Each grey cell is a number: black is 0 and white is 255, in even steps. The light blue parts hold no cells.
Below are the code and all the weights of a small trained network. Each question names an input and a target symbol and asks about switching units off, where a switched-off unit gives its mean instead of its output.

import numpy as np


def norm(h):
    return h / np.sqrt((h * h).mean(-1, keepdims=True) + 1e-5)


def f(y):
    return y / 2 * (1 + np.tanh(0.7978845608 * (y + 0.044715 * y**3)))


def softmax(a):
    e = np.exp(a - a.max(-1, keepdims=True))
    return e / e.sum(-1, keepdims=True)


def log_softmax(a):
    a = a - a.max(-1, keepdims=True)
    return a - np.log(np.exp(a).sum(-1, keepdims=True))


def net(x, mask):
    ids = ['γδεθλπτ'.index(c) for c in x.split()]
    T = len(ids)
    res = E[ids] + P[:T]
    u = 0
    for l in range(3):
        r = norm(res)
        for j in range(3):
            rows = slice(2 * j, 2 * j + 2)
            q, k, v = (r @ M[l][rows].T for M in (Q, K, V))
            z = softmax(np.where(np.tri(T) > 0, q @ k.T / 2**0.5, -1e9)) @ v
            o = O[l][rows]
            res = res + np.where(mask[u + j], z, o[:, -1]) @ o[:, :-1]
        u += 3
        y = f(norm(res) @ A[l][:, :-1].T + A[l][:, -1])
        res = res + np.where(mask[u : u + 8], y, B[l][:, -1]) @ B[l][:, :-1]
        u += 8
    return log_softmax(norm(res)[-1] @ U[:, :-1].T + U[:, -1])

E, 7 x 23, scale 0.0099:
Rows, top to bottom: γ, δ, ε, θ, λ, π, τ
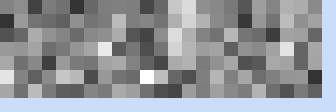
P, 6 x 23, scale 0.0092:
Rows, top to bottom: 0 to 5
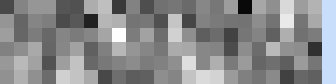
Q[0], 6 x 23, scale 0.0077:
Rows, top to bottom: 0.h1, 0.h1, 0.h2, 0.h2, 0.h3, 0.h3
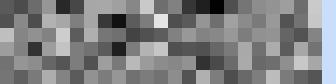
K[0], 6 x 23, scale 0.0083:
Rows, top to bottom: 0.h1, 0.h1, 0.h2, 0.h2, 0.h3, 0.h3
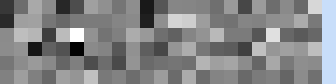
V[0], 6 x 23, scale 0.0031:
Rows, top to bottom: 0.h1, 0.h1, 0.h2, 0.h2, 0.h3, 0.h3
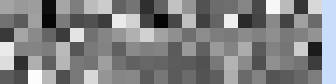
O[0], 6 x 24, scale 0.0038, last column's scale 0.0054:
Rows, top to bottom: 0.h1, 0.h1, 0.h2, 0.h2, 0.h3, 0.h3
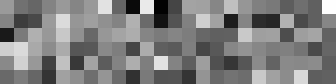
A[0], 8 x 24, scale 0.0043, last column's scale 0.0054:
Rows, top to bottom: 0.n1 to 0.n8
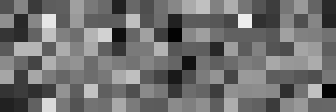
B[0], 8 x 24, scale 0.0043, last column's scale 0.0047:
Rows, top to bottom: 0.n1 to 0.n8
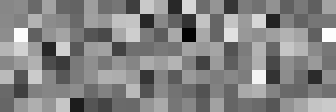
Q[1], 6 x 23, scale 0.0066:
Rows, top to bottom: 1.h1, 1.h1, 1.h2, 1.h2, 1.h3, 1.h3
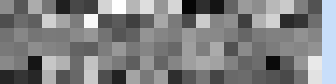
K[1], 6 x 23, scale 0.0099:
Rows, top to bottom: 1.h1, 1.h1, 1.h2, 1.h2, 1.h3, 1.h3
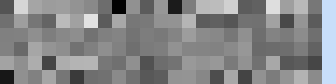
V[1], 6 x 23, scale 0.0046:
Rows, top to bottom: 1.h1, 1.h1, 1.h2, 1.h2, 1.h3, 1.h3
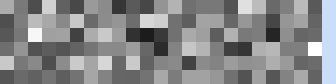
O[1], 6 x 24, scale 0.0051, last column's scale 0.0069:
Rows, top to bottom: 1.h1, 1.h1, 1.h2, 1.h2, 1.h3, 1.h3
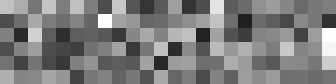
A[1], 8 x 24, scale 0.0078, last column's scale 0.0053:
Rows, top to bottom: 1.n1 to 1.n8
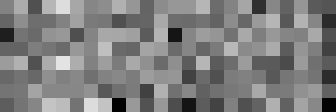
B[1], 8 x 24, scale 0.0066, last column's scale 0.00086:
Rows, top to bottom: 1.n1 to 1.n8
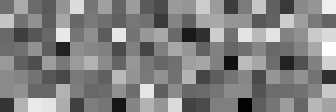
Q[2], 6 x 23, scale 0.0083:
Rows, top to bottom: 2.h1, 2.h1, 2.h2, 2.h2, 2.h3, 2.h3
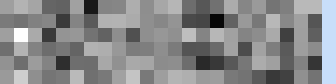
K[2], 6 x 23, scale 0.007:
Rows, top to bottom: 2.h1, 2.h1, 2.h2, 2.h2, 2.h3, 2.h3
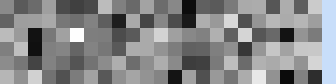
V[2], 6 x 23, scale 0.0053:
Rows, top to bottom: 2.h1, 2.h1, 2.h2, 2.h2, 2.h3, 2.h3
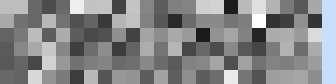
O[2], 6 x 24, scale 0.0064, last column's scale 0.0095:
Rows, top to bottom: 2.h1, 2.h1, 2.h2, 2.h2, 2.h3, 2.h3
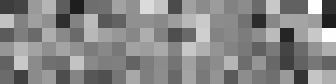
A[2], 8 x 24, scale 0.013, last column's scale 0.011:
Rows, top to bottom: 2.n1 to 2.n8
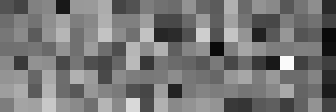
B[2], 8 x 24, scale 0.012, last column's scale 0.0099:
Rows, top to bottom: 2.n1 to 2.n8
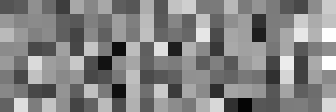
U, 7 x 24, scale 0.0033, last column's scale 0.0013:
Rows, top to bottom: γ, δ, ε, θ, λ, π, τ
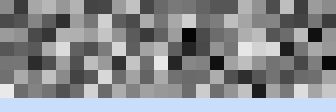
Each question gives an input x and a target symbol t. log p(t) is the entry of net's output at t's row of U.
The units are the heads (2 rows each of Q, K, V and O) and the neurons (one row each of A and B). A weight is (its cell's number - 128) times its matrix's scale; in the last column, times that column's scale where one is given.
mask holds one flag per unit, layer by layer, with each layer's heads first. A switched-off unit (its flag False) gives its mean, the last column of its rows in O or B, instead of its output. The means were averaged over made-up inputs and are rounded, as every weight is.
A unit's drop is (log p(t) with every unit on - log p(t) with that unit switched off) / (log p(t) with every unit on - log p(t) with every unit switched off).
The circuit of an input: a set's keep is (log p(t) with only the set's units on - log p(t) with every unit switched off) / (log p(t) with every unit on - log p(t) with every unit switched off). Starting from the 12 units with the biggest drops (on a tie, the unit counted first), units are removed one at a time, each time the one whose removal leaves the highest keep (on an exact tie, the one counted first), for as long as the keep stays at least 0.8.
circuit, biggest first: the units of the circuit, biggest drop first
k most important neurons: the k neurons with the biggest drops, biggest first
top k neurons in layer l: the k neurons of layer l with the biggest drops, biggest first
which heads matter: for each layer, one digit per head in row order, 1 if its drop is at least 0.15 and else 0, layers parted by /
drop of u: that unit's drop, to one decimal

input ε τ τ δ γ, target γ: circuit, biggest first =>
(0.h1, 2.h2, 2.n5)
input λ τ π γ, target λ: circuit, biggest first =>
(1.h1, 2.n4, 0.h1)
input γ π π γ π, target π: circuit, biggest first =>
(1.h1, 2.n8, 0.h3)
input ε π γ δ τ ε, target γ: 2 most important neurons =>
(2.n6, 2.n3)
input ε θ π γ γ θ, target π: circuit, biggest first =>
(1.h1, 2.n8)
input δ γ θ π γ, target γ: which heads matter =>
101 / 101 / 000
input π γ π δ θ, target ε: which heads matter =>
100 / 010 / 001
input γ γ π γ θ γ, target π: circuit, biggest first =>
(1.h1, 2.n8)
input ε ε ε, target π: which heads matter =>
000 / 000 / 010
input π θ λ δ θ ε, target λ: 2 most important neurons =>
(1.n8, 2.n4)
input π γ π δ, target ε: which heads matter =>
000 / 010 / 001
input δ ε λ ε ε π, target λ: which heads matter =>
000 / 100 / 000
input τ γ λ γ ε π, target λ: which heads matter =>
100 / 100 / 000
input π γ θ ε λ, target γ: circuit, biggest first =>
(2.n6, 2.n3, 1.h1)
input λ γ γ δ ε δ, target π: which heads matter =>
000 / 010 / 000
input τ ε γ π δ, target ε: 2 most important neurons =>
(2.n5, 2.n3)
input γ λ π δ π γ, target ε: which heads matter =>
100 / 010 / 011
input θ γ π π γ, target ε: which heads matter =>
000 / 010 / 001
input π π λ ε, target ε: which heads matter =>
100 / 010 / 011
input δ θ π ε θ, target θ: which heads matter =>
100 / 000 / 100
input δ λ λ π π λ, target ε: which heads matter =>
100 / 010 / 011
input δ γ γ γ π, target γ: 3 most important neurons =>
(2.n6, 2.n3, 1.n3)
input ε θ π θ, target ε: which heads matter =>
000 / 000 / 100
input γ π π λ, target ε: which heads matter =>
100 / 010 / 001
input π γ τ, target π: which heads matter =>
100 / 000 / 010
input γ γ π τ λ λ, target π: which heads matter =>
101 / 100 / 000
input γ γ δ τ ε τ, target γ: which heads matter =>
100 / 000 / 000
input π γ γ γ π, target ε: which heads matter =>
000 / 010 / 001
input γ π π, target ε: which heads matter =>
100 / 010 / 001
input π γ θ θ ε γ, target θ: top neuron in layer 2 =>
(2.n3)
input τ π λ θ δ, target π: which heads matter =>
000 / 100 / 000
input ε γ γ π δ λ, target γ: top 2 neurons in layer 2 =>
(2.n6, 2.n3)
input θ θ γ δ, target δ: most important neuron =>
(2.n1)
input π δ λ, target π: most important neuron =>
(1.n8)
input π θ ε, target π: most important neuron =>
(1.n8)
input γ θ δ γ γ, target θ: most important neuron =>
(1.n3)
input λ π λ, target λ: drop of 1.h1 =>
1.1
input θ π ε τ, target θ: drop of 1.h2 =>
0.0
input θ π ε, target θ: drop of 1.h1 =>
0.0
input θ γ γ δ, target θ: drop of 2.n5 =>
0.1
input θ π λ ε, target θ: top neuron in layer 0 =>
(0.n3)
